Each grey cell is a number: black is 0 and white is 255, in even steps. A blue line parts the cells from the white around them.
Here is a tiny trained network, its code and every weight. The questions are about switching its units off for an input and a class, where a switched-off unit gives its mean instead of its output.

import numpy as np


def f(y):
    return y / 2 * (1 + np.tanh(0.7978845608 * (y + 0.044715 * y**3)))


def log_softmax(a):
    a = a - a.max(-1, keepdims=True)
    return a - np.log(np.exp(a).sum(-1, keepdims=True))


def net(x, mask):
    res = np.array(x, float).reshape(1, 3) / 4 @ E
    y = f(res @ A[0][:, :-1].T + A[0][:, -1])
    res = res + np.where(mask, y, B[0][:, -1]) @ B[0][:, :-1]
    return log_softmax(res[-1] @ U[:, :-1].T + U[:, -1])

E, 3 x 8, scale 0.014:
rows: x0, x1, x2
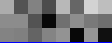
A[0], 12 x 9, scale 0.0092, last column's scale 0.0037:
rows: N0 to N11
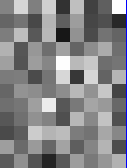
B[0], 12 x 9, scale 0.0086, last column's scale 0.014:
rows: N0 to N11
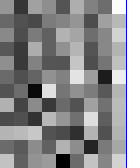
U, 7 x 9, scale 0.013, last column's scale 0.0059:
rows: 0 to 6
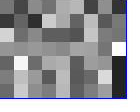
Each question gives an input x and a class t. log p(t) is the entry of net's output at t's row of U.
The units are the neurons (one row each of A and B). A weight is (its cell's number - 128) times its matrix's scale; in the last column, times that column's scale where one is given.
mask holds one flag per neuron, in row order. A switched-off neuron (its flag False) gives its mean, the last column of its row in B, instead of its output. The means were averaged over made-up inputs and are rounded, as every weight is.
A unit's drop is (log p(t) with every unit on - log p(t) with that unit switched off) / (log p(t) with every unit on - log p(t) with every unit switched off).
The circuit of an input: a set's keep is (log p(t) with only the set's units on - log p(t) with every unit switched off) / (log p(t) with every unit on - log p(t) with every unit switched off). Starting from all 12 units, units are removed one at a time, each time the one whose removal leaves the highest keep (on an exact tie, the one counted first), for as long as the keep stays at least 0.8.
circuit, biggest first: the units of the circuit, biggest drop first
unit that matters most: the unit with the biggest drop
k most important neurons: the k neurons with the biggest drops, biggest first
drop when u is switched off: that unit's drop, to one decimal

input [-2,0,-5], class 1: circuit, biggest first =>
(N8 N6)
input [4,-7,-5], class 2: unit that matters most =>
N9
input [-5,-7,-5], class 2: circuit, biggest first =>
(N9 N7)
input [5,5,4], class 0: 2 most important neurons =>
(N5 N9)
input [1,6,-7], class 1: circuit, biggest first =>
(N6 N8)
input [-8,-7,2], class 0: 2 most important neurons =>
(N1 N2)
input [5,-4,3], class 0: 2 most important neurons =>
(N11 N4)
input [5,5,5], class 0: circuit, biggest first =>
(N5 N8 N3)
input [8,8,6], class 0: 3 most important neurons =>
(N5 N3 N10)
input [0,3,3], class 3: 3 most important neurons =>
(N8 N6 N7)
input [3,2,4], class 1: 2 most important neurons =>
(N5 N0)
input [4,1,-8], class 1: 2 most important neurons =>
(N8 N6)
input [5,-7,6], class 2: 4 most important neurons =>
(N9 N7 N6 N8)
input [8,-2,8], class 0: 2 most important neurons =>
(N4 N3)
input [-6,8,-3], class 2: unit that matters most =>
N11
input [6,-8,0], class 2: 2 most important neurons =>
(N9 N7)
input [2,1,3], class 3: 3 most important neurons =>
(N8 N6 N1)
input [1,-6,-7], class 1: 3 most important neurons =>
(N6 N8 N11)
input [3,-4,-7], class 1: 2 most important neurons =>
(N6 N8)
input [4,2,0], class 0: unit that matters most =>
N9
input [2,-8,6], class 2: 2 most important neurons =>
(N7 N9)
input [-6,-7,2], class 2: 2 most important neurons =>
(N7 N9)
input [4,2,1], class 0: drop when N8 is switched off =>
0.1
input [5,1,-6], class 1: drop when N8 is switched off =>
0.7
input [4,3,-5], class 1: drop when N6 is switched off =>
0.5
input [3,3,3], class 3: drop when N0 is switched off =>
0.0
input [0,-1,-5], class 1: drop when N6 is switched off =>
0.1
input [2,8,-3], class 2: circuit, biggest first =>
(N11)
